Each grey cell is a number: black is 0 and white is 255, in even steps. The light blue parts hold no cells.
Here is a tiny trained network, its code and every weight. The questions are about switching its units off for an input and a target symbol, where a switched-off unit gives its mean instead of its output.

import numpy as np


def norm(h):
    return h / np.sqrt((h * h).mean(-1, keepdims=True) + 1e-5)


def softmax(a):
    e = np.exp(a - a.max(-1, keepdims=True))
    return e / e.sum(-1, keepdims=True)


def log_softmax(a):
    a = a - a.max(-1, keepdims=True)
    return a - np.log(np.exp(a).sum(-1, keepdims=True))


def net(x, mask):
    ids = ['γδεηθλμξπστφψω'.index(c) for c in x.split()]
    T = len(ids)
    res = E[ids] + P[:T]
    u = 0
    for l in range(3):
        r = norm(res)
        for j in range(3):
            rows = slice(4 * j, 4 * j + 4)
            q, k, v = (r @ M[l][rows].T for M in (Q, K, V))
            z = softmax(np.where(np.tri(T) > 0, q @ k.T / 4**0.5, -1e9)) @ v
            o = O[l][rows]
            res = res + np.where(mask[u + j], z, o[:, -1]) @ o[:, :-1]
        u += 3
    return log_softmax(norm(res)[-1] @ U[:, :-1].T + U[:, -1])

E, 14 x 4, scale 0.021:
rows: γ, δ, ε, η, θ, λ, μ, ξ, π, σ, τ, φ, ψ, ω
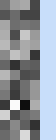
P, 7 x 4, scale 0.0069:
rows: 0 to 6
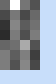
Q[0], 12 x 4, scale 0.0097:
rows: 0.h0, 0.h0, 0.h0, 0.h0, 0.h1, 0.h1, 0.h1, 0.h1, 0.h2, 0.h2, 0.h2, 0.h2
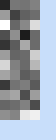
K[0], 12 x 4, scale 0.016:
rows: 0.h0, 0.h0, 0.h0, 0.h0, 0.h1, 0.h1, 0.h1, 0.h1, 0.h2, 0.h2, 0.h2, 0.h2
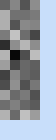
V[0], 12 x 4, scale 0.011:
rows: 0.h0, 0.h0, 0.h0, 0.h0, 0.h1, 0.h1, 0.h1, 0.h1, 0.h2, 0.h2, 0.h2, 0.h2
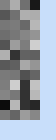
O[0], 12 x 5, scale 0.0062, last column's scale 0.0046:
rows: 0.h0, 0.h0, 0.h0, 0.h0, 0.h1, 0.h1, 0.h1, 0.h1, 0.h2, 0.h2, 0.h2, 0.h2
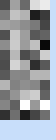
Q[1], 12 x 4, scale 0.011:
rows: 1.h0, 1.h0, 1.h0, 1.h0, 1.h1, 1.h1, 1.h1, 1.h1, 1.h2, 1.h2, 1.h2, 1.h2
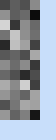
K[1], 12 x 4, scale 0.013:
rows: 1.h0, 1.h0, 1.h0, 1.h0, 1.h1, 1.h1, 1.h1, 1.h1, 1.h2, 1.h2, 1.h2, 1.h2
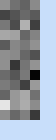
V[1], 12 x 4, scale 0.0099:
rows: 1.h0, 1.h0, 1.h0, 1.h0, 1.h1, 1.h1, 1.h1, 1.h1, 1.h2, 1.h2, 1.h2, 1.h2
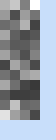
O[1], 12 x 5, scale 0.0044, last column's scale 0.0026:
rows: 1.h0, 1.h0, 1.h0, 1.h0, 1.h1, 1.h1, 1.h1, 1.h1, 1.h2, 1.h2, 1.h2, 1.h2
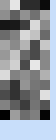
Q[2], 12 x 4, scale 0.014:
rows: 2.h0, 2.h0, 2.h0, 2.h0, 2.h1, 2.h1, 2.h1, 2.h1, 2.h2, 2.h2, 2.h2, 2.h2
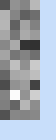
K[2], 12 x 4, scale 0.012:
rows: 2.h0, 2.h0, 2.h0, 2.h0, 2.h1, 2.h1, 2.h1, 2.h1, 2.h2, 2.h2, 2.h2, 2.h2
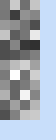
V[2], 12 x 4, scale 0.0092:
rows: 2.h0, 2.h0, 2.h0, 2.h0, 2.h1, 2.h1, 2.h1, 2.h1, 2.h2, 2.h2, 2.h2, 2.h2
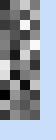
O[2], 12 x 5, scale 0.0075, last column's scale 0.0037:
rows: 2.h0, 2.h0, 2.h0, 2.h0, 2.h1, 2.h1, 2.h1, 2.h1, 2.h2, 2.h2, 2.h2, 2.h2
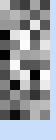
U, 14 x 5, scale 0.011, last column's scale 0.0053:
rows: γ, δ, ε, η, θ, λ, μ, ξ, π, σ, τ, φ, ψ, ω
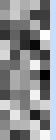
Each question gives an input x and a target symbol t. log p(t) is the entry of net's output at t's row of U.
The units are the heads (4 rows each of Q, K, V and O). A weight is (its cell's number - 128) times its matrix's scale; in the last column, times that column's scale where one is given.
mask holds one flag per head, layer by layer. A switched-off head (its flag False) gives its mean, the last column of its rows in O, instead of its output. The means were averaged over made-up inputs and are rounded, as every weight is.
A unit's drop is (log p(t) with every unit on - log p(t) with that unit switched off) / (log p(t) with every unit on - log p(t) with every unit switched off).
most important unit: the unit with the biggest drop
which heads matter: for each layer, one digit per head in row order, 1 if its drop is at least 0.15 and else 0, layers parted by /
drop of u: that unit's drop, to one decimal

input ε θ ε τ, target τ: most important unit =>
2.h1
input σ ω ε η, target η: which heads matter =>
101 / 000 / 000
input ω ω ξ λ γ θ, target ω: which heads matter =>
101 / 000 / 100
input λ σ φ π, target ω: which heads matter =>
111 / 001 / 010
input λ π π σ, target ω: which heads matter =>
111 / 001 / 010
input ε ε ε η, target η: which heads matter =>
001 / 001 / 000
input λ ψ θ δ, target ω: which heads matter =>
101 / 001 / 010
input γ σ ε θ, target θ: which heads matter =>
101 / 000 / 000
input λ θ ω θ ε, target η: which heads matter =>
101 / 001 / 000
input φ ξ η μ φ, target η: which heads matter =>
011 / 000 / 000
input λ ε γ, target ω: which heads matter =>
100 / 001 / 010
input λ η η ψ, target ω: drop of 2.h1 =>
0.2
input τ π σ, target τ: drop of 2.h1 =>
0.2
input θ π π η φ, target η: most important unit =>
0.h2
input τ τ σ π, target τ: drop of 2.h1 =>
0.1
